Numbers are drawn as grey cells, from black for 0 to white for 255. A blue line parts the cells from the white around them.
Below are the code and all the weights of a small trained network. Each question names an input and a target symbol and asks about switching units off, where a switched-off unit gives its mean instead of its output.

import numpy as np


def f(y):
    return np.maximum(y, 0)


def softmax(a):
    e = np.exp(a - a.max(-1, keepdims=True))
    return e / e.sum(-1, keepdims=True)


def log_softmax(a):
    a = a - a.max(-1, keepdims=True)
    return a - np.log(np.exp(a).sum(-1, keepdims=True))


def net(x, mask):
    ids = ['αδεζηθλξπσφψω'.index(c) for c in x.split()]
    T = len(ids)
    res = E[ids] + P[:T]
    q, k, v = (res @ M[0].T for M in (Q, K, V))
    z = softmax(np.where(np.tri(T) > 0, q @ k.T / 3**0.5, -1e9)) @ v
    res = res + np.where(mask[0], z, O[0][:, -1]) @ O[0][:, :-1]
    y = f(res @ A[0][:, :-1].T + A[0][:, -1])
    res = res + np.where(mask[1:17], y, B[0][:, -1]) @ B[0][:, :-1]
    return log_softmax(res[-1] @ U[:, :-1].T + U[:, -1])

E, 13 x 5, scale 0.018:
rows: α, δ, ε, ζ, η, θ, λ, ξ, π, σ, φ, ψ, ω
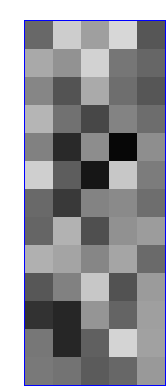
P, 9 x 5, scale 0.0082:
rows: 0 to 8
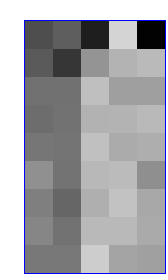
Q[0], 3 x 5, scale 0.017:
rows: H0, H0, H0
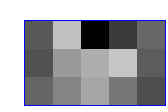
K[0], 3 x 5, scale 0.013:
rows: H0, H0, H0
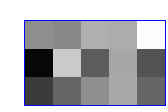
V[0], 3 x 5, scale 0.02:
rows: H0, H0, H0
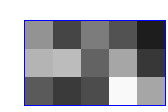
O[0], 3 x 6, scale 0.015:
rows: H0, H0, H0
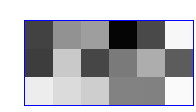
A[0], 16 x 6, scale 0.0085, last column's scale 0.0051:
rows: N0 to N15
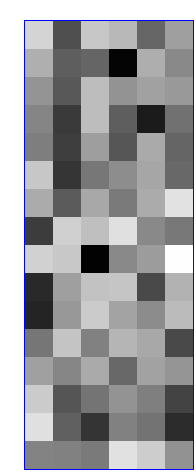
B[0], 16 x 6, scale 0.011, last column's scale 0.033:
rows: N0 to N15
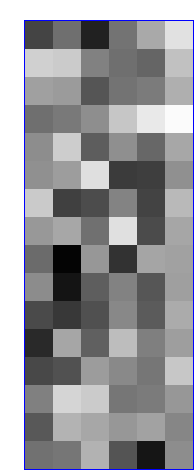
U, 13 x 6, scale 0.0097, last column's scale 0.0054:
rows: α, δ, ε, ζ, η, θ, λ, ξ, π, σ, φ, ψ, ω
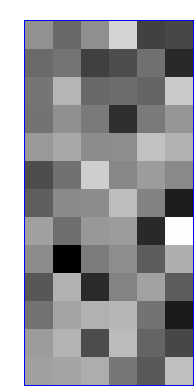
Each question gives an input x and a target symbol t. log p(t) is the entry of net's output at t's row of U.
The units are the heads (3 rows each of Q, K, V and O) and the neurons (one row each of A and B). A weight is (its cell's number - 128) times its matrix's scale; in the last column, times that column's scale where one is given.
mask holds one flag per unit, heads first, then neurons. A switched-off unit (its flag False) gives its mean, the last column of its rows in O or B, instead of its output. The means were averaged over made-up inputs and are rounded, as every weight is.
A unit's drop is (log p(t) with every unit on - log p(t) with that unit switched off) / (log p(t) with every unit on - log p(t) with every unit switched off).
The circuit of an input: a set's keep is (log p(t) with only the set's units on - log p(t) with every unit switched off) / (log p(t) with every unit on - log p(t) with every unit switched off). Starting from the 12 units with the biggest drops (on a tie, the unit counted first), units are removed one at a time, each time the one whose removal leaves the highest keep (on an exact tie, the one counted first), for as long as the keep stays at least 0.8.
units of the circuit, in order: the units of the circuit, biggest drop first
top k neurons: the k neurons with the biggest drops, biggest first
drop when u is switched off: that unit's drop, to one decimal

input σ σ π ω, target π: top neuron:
N1
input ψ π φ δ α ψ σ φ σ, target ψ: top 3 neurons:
N0, N7, N11
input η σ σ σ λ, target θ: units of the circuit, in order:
N3, H0
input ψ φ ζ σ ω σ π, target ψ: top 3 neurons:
N0, N7, N11
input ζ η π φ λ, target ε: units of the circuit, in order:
H0, N3
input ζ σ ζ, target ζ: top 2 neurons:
N3, N7
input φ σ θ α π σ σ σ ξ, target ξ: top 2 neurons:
N15, N3
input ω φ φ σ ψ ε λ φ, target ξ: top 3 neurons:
N3, N0, N8
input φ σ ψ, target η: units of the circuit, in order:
H0, N0, N3
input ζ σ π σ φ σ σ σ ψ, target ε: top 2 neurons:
N3, N0
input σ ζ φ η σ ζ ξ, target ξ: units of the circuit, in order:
N3, N15, H0
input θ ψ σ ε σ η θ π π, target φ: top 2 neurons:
N7, N11
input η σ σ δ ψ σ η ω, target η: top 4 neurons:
N3, N10, N9, N12
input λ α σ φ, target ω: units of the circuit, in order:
H0
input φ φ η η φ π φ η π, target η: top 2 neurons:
N0, N3
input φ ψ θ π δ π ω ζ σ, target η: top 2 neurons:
N3, N0
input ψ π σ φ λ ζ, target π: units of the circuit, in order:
H0, N8
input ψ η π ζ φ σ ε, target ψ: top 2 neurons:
N0, N7
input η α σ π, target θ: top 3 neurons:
N3, N6, N0
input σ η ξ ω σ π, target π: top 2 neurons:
N1, N4
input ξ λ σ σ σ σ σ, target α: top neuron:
N7
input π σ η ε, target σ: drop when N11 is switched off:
0.2
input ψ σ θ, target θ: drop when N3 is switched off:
-0.2
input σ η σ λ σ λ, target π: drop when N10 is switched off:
-0.1
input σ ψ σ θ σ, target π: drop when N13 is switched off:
0.1
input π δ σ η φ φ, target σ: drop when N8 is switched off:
0.0
